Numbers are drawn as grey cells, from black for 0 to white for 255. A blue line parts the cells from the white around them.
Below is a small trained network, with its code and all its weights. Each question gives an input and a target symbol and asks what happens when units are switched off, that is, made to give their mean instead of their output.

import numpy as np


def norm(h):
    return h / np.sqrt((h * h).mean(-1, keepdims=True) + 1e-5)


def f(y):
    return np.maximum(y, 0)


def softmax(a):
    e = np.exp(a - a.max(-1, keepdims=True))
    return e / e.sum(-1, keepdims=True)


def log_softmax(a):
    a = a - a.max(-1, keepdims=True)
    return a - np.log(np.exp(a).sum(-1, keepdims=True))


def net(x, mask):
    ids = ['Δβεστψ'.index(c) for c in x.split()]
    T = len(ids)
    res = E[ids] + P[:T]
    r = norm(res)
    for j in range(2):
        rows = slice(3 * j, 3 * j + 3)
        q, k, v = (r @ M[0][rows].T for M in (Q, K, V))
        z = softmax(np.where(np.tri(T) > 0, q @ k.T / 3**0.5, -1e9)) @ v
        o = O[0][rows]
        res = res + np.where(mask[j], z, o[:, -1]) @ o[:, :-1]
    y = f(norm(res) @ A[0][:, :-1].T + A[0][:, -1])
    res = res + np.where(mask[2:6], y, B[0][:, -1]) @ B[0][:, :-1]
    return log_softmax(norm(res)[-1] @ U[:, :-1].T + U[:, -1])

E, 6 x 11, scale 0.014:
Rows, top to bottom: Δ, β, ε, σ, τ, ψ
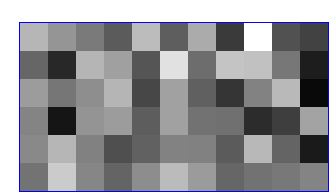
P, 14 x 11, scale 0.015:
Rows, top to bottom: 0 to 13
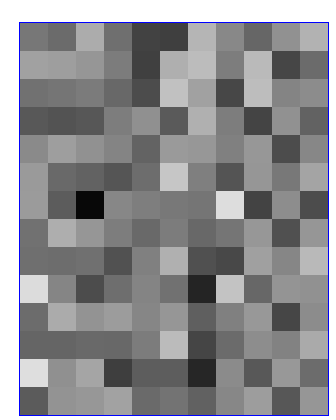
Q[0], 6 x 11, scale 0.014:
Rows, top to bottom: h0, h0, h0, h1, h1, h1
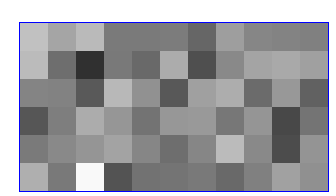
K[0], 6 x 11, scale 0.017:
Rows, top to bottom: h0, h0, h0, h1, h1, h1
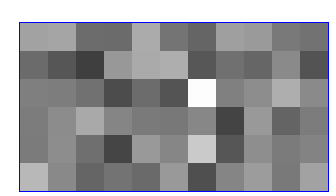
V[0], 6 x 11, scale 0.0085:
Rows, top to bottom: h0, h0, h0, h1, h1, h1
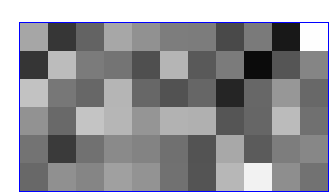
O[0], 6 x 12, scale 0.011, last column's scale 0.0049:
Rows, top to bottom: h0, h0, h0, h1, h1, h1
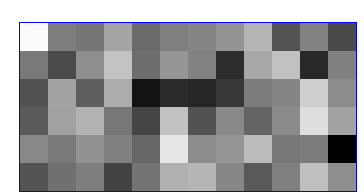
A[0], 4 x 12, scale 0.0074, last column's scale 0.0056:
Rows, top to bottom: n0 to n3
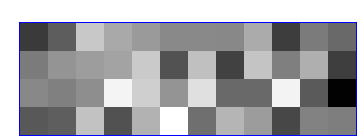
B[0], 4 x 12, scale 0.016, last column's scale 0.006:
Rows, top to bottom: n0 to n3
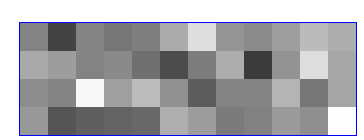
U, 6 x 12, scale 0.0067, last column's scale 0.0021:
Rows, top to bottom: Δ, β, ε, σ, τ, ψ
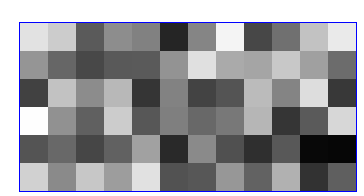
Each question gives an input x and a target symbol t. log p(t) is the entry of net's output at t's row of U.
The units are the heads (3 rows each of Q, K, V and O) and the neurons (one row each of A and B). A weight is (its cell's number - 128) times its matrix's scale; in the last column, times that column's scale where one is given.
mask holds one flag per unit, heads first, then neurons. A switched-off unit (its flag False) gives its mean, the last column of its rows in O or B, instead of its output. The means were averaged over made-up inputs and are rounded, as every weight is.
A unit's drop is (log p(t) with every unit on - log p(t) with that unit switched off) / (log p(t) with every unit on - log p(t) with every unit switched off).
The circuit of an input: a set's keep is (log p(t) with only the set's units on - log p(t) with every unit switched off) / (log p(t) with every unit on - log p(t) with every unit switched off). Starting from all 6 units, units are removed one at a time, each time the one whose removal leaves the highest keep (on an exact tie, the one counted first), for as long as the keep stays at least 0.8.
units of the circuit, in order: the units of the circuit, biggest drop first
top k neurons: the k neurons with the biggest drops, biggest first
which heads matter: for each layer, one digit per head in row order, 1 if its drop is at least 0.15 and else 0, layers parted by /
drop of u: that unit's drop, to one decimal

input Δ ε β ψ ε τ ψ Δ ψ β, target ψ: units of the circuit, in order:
[h0, n2]
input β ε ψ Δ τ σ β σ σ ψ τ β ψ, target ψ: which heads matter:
11
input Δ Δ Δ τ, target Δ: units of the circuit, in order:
[h0]
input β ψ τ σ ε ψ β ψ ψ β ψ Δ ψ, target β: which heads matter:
01
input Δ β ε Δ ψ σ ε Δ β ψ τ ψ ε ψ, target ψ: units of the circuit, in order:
[h0, n2]
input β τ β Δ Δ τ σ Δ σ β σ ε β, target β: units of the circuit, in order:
[h1, n3]
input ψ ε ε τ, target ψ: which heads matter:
10
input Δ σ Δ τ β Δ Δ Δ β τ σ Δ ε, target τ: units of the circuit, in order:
[h1, h0]
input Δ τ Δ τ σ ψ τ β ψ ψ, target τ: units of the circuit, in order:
[h0, h1]
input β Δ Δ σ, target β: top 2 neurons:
[n3, n0]
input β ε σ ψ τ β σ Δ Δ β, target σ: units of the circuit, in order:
[h0, h1]
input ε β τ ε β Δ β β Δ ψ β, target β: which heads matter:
00
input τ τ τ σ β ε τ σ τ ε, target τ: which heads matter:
10
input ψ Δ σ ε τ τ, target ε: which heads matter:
10
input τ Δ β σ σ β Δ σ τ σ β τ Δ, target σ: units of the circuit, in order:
[h1]
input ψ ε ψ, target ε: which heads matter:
00
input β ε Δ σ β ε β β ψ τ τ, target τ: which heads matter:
01
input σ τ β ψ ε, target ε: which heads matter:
01
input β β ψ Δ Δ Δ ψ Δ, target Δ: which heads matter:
00
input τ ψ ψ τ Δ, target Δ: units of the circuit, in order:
[n1]
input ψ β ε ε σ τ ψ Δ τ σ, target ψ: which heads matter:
11
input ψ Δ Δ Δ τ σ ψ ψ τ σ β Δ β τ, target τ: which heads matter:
01
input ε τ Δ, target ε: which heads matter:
10
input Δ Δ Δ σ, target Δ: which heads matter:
10
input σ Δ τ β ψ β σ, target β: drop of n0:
0.0
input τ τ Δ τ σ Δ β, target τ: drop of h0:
0.4
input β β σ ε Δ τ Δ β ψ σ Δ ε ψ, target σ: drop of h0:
0.1
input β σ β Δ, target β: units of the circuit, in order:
[h1]
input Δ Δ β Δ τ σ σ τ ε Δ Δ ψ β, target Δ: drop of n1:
0.0
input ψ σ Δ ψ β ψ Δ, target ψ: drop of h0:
0.5
